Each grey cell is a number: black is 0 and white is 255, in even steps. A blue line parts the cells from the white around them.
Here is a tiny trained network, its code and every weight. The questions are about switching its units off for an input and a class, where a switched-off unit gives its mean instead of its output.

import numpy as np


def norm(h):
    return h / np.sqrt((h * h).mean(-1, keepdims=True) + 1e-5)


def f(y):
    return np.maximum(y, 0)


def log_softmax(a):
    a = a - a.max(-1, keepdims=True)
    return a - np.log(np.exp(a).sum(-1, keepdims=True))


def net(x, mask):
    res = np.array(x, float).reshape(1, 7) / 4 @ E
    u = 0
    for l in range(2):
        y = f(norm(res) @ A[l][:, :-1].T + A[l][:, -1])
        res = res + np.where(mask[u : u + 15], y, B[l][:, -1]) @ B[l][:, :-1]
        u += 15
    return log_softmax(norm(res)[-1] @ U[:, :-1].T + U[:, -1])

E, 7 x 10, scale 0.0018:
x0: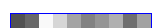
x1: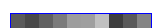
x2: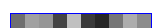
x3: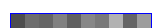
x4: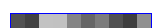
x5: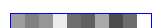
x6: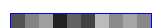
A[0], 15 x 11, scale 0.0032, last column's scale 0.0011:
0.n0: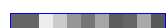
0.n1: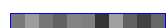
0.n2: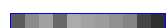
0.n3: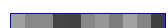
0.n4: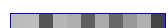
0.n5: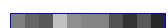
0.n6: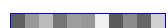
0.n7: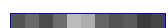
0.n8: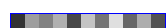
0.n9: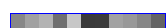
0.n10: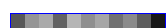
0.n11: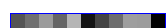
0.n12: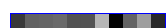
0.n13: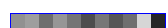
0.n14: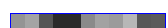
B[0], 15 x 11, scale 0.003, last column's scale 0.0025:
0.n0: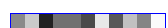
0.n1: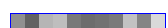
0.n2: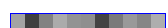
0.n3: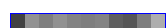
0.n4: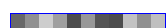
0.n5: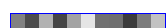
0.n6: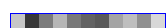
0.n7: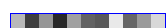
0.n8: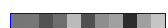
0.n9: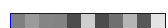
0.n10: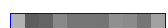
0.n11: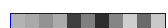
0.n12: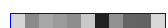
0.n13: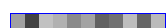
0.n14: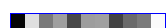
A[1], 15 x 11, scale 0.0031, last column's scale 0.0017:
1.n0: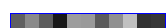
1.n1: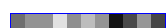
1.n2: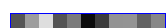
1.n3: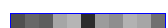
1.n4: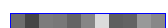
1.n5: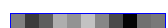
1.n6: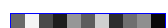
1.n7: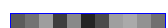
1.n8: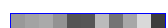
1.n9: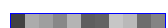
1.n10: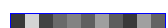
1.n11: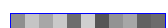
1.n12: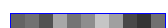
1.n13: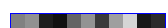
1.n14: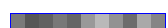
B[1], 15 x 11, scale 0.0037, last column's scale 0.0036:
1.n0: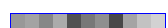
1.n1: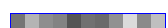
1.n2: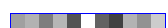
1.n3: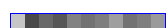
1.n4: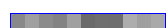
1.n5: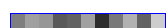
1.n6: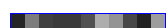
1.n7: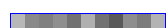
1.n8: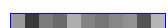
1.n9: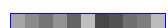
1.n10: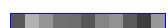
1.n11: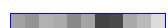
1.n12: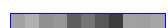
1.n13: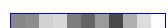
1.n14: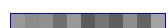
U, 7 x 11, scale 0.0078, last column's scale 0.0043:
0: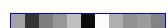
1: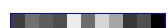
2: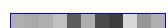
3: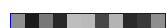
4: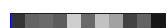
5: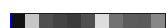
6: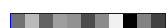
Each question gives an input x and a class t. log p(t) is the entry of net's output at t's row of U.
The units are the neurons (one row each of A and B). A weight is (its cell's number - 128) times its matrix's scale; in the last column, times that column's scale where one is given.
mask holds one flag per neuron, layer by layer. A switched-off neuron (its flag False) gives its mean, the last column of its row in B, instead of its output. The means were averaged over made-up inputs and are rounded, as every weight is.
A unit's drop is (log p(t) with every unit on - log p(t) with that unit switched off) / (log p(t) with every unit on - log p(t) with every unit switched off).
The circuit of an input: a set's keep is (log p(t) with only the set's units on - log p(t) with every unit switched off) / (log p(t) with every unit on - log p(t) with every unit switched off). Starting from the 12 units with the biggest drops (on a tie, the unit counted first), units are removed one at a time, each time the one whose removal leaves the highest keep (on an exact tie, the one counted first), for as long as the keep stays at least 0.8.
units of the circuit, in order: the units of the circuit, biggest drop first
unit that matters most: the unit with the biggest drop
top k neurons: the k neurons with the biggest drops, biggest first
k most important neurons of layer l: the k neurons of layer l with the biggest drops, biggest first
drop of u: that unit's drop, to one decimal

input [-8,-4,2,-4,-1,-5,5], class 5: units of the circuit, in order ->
(0.n14 1.n6)
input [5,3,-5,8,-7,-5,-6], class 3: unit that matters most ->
0.n8
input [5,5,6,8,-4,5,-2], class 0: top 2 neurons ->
(0.n0 0.n8)
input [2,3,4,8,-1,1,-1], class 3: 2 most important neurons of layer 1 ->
(1.n13 1.n3)
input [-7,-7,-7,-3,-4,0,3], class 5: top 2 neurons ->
(0.n14 1.n6)
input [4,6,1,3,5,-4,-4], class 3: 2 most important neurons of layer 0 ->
(0.n7 0.n14)
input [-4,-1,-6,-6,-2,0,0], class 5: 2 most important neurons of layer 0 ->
(0.n14 0.n12)
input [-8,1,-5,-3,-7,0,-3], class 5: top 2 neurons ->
(1.n6 0.n14)
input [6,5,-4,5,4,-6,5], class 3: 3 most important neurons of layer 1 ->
(1.n13 1.n0 1.n5)
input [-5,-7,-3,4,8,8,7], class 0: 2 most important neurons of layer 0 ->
(0.n0 0.n9)
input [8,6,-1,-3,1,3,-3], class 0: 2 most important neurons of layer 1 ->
(1.n2 1.n11)
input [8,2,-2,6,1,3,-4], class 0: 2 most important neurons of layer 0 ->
(0.n0 0.n8)
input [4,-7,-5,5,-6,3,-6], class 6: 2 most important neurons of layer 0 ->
(0.n8 0.n9)
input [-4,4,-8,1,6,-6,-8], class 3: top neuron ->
(0.n7)
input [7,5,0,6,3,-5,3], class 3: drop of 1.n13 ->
0.5
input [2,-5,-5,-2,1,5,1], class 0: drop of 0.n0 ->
0.3
